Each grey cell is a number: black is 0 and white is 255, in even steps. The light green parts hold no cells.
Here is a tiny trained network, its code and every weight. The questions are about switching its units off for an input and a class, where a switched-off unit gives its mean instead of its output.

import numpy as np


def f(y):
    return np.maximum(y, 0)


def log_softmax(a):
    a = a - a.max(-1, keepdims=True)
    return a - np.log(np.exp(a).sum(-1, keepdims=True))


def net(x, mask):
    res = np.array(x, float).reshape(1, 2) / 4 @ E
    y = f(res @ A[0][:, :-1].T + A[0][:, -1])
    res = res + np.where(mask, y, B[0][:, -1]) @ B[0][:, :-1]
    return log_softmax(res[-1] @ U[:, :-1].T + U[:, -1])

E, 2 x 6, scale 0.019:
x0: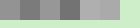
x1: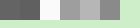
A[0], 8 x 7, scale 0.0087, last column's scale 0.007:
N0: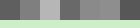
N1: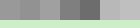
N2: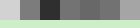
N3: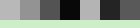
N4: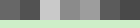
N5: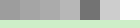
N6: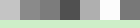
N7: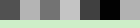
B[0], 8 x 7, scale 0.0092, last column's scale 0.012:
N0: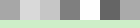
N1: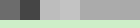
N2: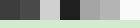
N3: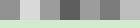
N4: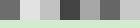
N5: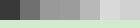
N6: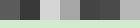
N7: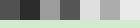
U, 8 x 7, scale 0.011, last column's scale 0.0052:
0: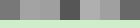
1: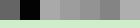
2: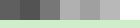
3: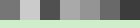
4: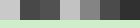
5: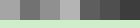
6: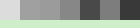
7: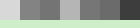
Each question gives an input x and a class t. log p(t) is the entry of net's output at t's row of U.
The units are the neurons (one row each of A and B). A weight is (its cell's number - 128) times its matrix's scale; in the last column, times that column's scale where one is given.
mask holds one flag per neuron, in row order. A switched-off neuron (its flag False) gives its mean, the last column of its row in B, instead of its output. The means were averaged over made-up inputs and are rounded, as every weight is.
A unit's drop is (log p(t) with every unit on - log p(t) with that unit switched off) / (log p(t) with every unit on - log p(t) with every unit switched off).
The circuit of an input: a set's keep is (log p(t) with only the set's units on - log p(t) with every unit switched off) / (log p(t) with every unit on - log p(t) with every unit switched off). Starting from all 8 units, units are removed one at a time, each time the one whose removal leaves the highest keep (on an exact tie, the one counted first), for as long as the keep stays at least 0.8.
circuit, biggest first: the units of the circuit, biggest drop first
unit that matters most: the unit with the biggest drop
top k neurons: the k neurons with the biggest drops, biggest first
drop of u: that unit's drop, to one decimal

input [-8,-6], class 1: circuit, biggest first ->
(N7)
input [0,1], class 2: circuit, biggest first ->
(N2, N6, N4)
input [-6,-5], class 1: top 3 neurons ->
(N7, N4, N0)
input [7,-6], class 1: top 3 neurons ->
(N6, N4, N0)
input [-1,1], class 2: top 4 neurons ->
(N2, N6, N7, N4)
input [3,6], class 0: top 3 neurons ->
(N4, N0, N7)
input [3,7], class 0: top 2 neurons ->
(N4, N0)
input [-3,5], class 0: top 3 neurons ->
(N4, N6, N0)
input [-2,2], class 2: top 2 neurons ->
(N2, N6)
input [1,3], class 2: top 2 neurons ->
(N2, N3)
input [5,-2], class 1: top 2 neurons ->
(N6, N4)
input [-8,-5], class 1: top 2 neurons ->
(N7, N4)
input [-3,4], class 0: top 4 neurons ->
(N4, N6, N0, N7)
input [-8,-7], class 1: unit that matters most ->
N7
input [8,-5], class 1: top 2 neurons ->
(N6, N4)
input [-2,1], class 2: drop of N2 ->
0.6
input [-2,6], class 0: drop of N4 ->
0.4
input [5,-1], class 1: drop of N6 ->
0.4
